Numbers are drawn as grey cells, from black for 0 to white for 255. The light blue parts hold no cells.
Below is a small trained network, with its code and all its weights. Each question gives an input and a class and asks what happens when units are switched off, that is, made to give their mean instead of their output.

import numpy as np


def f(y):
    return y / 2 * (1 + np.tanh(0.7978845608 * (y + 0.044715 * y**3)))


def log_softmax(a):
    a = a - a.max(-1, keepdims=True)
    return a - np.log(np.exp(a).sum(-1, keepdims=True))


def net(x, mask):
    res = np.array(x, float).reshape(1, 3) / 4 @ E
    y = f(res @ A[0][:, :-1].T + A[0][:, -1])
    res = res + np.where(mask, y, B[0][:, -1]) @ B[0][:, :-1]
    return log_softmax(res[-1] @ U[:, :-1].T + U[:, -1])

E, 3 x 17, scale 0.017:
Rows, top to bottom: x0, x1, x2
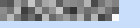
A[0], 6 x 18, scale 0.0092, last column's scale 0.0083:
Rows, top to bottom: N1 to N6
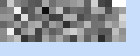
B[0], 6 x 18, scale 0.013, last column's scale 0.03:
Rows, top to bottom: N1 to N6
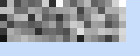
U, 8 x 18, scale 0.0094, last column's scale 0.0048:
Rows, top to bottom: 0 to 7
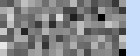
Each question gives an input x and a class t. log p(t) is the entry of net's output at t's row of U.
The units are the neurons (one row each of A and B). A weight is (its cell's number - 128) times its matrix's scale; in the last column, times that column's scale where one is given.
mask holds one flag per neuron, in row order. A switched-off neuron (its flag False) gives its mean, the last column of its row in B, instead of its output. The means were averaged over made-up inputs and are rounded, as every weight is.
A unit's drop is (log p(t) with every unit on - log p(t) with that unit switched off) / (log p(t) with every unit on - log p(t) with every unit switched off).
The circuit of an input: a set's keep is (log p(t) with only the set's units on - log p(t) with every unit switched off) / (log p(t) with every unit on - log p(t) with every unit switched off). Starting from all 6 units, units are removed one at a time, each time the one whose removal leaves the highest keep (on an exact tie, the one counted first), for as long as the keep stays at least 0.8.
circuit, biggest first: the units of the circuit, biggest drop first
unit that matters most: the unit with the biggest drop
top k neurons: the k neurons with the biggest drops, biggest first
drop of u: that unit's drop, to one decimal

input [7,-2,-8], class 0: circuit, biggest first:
(N5)
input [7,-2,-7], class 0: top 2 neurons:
(N5; N3)
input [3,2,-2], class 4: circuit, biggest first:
(N3; N6; N1; N5)
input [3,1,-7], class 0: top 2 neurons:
(N5; N3)
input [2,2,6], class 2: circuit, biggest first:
(N6; N3)
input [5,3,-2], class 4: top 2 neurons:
(N3; N6)
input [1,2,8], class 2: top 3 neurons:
(N6; N1; N3)
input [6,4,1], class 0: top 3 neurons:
(N1; N5; N3)
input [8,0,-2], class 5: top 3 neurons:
(N1; N6; N2)
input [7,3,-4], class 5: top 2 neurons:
(N1; N6)
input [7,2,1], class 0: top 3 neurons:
(N1; N5; N3)
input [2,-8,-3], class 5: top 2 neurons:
(N1; N3)
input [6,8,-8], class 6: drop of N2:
0.2
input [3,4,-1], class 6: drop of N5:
0.1
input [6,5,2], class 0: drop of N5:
0.1
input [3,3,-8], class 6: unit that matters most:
N6
